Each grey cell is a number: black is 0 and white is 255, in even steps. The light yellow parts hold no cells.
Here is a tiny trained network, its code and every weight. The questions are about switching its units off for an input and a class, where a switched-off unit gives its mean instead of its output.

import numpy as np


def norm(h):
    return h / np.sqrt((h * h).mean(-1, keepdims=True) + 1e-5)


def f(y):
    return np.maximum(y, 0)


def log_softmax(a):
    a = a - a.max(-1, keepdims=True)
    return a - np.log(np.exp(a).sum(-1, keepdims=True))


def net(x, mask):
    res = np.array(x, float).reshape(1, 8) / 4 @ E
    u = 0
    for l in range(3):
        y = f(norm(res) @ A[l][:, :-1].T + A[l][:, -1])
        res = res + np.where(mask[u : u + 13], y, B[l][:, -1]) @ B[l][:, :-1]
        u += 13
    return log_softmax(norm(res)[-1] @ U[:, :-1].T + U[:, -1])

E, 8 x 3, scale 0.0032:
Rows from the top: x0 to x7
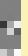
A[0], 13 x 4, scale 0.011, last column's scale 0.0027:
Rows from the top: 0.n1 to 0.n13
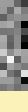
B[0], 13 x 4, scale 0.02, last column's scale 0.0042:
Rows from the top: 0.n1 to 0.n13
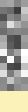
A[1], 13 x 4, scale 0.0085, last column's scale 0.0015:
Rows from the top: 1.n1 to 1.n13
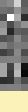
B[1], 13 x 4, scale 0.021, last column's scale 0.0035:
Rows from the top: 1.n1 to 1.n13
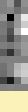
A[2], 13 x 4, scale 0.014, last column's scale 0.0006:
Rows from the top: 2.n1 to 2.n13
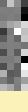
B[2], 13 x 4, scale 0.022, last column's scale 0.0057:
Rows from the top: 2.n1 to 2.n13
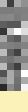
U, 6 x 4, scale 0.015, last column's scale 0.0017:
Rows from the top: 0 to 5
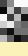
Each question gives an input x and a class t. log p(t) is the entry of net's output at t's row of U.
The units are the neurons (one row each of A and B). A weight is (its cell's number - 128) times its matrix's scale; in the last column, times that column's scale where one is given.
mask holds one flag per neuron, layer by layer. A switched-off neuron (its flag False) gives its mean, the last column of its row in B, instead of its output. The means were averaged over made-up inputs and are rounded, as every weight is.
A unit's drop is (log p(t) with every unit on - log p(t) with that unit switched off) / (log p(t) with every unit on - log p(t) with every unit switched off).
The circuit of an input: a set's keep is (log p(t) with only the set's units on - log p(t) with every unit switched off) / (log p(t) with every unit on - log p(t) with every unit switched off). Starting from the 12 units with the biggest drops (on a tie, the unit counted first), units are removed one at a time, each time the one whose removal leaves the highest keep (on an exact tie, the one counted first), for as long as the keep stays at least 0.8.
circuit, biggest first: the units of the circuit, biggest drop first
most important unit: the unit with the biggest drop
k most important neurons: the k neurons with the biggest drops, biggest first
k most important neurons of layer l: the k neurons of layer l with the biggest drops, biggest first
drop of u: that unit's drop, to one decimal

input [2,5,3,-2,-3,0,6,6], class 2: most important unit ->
0.n9
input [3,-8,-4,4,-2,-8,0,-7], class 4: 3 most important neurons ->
(0.n8; 0.n11; 0.n9)
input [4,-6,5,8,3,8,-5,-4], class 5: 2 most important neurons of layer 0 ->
(0.n10; 0.n8)
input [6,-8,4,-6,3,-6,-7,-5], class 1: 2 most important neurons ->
(2.n13; 2.n5)
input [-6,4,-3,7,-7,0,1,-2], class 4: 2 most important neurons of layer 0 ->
(0.n8; 0.n11)
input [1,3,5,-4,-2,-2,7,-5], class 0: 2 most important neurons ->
(0.n9; 2.n5)
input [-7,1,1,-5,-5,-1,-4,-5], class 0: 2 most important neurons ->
(0.n9; 2.n5)
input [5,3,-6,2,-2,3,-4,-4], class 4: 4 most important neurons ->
(0.n8; 0.n11; 0.n9; 1.n12)
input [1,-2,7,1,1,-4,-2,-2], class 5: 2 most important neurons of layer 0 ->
(0.n11; 0.n8)
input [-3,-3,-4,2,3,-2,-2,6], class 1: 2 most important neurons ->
(2.n13; 0.n11)
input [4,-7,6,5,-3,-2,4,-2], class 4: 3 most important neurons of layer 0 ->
(0.n8; 0.n11; 0.n9)
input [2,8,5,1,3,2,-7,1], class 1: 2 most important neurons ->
(2.n13; 1.n3)
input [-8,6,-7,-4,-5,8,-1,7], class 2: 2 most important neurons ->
(0.n9; 2.n5)
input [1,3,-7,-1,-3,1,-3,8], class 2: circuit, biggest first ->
(0.n8)
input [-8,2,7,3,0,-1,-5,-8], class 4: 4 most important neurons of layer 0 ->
(0.n8; 0.n11; 0.n9; 0.n2)
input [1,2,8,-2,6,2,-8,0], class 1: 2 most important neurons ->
(2.n13; 2.n4)
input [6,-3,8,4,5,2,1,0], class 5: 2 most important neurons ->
(0.n11; 0.n8)
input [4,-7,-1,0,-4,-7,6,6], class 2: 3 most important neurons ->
(0.n9; 0.n8; 2.n5)
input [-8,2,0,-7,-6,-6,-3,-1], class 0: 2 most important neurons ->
(0.n9; 0.n8)
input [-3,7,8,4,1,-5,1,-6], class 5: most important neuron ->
(0.n11)
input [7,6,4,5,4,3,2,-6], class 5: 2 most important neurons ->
(0.n8; 0.n11)
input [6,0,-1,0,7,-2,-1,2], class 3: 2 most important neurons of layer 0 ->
(0.n9; 0.n4)
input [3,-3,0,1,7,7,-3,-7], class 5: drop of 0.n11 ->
0.7
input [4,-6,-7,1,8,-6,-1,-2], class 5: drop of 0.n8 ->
0.4
